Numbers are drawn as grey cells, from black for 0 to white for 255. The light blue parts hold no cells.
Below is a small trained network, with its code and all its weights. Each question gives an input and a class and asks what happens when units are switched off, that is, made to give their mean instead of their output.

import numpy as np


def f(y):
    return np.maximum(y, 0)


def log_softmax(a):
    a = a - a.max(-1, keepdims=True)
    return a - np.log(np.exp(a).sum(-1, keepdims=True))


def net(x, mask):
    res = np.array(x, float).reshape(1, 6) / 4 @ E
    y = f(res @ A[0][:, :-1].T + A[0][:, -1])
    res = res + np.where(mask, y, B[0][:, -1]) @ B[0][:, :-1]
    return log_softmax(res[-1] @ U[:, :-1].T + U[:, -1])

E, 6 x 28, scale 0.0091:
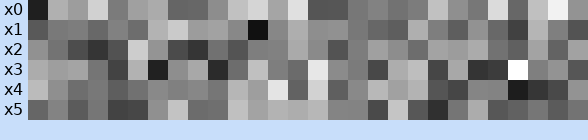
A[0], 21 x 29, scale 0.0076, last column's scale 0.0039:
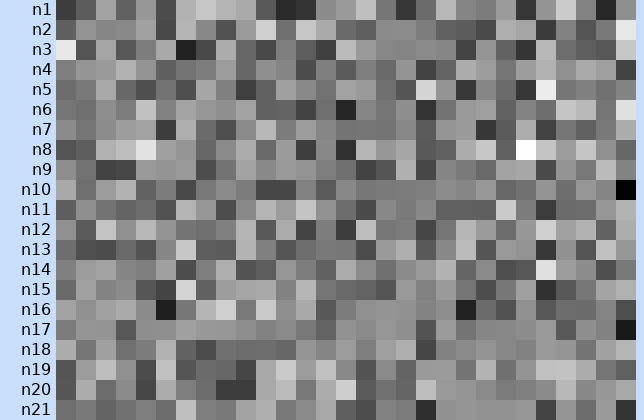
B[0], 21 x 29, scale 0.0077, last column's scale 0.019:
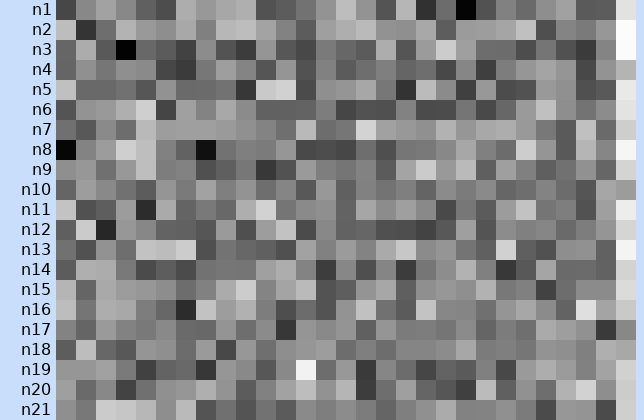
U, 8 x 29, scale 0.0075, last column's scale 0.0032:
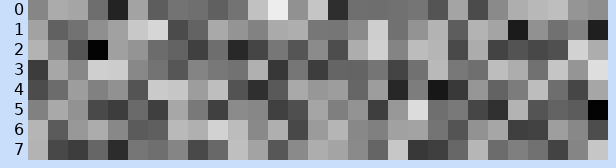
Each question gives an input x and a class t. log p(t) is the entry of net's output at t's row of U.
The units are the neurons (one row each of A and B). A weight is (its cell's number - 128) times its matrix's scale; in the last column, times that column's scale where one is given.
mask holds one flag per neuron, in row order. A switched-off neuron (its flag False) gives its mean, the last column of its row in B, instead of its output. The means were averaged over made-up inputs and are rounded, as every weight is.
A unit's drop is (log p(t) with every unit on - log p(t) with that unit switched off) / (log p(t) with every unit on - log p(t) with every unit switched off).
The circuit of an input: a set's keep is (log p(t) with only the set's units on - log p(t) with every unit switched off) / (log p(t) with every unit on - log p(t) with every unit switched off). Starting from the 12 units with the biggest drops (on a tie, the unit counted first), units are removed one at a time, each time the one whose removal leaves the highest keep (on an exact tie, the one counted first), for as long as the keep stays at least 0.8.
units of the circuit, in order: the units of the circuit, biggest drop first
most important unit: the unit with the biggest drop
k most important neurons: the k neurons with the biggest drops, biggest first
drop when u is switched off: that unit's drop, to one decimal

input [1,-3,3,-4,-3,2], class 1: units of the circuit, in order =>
(n14, n13)
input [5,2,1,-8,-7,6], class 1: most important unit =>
n2
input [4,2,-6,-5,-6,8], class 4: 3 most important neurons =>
(n1, n6, n14)
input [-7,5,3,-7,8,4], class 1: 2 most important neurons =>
(n13, n9)
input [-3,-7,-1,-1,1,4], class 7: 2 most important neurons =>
(n14, n8)
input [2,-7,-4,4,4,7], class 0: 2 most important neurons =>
(n20, n19)
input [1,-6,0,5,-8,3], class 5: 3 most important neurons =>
(n3, n5, n14)
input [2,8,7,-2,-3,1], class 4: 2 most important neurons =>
(n1, n6)
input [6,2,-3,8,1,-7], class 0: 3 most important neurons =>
(n19, n20, n14)
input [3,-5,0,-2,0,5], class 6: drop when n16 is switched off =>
-0.2
